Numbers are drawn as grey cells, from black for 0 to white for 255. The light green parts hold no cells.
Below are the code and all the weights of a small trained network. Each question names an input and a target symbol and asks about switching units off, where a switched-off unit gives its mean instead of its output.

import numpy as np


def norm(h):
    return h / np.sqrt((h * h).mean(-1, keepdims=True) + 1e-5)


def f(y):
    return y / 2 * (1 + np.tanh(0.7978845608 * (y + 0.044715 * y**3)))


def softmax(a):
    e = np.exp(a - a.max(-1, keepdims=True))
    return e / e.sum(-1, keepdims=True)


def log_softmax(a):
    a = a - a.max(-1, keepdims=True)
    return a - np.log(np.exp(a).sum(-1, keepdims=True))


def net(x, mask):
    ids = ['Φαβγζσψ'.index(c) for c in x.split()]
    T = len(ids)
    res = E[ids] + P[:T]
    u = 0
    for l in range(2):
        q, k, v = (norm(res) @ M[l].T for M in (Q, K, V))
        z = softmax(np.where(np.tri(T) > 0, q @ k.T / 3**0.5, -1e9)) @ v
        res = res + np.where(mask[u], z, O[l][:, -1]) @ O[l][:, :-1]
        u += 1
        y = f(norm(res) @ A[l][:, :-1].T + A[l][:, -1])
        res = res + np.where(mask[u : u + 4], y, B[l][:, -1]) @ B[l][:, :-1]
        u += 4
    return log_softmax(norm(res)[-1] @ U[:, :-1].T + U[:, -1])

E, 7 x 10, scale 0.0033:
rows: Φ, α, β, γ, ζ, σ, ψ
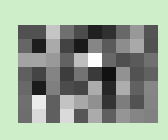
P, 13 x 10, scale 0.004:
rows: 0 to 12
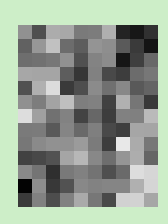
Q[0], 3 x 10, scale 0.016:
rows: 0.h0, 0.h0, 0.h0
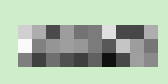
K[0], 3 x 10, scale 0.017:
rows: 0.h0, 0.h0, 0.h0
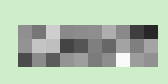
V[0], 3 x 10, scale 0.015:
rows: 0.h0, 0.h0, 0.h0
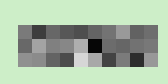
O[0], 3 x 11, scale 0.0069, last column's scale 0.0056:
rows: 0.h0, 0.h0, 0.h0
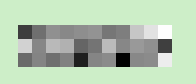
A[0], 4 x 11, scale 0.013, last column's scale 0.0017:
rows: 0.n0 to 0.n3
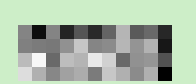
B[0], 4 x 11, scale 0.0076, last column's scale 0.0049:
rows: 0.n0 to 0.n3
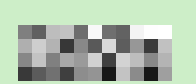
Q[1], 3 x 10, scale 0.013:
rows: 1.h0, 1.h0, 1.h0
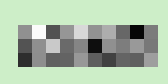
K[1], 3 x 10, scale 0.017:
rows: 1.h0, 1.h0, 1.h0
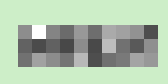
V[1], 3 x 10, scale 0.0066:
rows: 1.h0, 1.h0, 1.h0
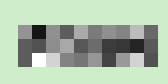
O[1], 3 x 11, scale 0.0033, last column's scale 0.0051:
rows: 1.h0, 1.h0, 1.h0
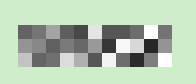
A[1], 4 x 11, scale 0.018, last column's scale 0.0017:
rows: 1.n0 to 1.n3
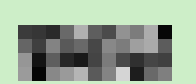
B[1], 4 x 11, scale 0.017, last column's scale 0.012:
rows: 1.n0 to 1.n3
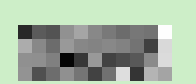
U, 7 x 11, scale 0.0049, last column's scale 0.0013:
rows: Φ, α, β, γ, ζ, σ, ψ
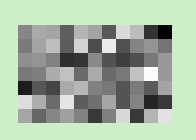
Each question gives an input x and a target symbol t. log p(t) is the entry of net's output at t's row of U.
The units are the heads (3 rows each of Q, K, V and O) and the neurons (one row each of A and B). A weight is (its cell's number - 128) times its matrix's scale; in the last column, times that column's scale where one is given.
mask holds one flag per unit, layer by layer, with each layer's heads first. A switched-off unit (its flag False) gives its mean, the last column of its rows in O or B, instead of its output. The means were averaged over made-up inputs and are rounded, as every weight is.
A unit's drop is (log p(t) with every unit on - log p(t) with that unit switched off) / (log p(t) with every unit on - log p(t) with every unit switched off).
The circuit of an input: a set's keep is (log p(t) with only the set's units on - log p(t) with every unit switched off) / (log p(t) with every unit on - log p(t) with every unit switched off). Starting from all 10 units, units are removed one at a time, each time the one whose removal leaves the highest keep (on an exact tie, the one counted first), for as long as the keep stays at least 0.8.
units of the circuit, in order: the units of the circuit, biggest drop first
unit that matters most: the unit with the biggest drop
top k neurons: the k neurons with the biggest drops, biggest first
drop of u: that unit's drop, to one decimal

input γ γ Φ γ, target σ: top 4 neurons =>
1.n1; 1.n2; 1.n0; 0.n0
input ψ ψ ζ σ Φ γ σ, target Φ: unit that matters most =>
0.h0
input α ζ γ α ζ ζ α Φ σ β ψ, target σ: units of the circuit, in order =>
0.h0; 0.n2; 1.n2
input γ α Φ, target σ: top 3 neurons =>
1.n1; 1.n0; 1.n2
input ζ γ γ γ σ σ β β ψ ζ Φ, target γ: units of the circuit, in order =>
0.h0; 0.n0
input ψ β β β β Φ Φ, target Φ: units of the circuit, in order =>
0.h0; 0.n3
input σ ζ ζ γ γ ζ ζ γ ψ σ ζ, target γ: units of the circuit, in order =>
0.h0; 0.n0
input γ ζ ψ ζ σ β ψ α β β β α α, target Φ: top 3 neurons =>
0.n1; 1.n0; 1.n2
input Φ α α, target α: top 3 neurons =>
0.n1; 1.n2; 1.n0
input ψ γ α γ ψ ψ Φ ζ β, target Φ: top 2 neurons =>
0.n3; 0.n1
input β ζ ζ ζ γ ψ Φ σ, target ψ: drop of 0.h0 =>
1.0
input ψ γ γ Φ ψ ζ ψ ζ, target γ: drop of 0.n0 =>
1.0
